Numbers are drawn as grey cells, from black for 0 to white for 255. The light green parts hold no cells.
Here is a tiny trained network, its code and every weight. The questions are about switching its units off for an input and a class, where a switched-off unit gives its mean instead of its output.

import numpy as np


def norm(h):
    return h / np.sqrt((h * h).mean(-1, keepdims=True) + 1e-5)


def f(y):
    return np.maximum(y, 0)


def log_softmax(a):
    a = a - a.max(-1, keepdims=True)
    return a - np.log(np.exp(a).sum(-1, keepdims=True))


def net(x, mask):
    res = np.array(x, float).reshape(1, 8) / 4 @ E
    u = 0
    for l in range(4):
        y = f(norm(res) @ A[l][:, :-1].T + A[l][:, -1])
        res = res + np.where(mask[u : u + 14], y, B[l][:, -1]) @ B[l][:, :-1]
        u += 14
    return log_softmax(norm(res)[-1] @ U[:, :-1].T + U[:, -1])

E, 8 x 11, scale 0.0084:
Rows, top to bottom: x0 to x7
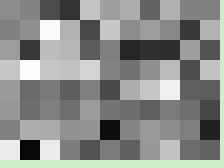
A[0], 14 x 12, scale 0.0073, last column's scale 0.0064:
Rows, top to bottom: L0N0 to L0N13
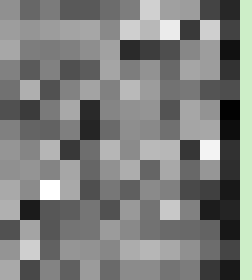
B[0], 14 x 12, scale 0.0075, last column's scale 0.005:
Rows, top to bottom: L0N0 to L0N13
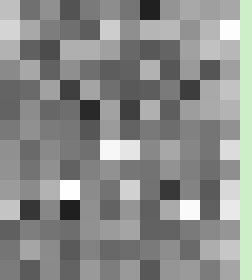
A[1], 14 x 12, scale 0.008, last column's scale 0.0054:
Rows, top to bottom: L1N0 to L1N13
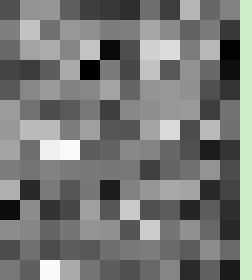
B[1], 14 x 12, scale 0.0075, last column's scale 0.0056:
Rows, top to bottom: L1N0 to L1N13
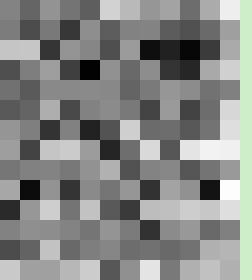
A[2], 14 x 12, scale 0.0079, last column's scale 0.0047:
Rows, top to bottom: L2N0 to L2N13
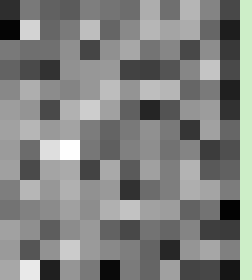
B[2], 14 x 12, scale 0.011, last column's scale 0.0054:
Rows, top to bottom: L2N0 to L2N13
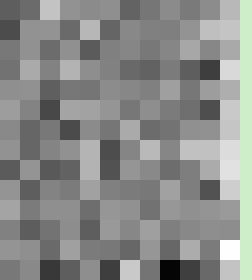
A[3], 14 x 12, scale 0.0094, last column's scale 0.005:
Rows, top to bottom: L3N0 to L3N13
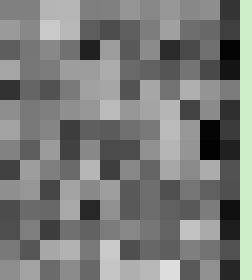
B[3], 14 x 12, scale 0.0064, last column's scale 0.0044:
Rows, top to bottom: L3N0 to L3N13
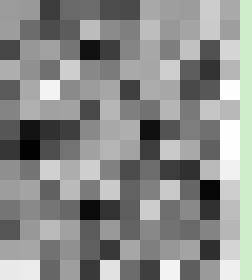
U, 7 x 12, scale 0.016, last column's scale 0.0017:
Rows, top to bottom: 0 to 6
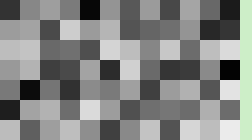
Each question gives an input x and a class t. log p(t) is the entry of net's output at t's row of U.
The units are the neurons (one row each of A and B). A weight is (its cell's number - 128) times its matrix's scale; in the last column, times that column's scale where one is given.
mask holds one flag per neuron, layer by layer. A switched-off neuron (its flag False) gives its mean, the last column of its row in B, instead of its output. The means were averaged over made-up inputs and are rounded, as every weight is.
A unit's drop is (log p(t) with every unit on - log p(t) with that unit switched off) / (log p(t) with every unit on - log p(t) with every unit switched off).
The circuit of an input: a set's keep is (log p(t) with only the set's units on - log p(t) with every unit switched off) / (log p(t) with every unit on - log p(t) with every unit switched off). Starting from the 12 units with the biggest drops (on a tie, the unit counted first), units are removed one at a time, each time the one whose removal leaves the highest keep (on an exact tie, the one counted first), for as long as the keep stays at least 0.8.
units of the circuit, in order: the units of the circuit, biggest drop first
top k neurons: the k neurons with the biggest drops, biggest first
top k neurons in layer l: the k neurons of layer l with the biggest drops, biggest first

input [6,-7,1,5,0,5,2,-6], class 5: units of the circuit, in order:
(L1N10 L3N8)
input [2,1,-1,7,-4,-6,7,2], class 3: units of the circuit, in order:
(L1N2)
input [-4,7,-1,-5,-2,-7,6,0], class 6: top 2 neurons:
(L0N9 L1N7)
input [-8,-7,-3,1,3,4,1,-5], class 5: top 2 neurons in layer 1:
(L1N10 L1N12)
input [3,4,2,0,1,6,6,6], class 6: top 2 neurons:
(L0N9 L1N7)
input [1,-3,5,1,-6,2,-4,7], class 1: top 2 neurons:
(L0N2 L2N3)
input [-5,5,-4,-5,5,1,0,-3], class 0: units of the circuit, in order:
(L0N5 L1N3)
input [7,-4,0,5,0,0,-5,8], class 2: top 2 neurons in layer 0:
(L0N1 L0N7)
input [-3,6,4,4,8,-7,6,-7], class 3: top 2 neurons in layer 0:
(L0N12 L0N1)
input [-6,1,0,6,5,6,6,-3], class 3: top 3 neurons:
(L1N2 L2N13 L1N6)
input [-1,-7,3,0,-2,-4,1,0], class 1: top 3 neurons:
(L0N2 L0N10 L2N3)
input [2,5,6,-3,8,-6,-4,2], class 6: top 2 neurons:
(L0N9 L1N0)
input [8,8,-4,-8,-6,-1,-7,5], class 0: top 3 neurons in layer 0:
(L0N1 L0N3 L0N5)
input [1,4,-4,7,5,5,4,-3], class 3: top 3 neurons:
(L2N13 L1N2 L1N6)
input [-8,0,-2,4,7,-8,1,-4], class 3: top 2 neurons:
(L2N13 L1N2)
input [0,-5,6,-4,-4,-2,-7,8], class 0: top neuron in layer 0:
(L0N5)
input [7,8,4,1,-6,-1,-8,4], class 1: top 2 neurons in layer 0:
(L0N2 L0N1)
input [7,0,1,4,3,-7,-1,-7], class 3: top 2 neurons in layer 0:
(L0N12 L0N4)
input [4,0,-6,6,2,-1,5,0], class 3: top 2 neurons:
(L2N13 L1N2)
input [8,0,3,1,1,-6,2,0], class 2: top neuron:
(L0N1)
